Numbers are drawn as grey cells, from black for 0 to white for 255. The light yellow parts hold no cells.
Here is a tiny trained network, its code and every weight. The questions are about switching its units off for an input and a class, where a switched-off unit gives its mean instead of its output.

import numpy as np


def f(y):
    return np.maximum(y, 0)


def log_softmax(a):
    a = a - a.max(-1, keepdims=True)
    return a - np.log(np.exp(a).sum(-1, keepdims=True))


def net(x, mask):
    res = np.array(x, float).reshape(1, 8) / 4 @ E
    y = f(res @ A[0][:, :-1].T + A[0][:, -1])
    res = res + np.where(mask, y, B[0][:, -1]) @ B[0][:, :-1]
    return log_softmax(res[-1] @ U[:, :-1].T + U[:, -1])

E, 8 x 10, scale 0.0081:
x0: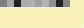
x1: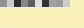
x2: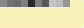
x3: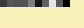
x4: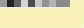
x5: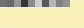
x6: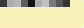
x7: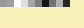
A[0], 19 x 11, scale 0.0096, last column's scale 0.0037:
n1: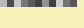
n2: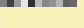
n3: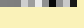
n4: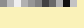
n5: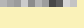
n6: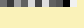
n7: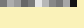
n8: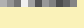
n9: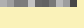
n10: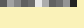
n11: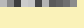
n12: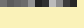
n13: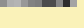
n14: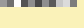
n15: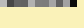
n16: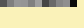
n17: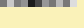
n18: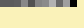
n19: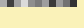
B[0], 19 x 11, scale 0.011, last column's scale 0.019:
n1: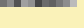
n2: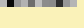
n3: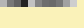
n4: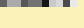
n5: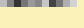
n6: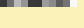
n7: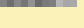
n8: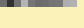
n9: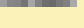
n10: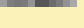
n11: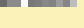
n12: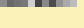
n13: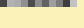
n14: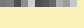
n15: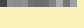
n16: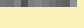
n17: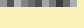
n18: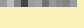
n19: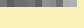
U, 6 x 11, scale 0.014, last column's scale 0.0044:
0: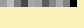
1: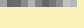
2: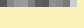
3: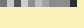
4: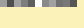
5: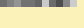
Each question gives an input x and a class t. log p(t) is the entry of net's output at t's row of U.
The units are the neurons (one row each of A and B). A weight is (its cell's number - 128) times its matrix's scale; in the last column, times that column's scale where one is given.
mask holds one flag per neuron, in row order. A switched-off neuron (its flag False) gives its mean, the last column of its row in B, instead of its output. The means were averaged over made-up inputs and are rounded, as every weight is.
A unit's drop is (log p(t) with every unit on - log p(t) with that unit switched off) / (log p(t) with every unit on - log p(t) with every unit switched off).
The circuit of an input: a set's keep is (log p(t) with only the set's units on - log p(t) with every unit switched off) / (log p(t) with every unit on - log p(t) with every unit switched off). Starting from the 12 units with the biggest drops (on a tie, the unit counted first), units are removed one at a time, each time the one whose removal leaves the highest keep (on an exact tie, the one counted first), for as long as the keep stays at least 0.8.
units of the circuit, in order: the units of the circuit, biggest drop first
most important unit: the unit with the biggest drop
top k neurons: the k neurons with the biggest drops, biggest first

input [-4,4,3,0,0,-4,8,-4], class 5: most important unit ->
n17
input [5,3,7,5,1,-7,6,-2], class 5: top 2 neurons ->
n4, n17
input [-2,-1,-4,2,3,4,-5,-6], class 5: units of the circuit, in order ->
n4, n14
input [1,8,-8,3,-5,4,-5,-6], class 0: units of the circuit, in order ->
n2, n8
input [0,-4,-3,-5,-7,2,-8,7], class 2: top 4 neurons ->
n4, n13, n11, n8
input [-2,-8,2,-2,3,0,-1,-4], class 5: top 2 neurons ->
n4, n13
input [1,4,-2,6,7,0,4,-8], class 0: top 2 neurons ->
n18, n6
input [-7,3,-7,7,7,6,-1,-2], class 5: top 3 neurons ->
n4, n14, n3
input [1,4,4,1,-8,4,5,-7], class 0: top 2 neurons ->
n6, n2
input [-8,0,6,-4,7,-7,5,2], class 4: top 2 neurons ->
n2, n12
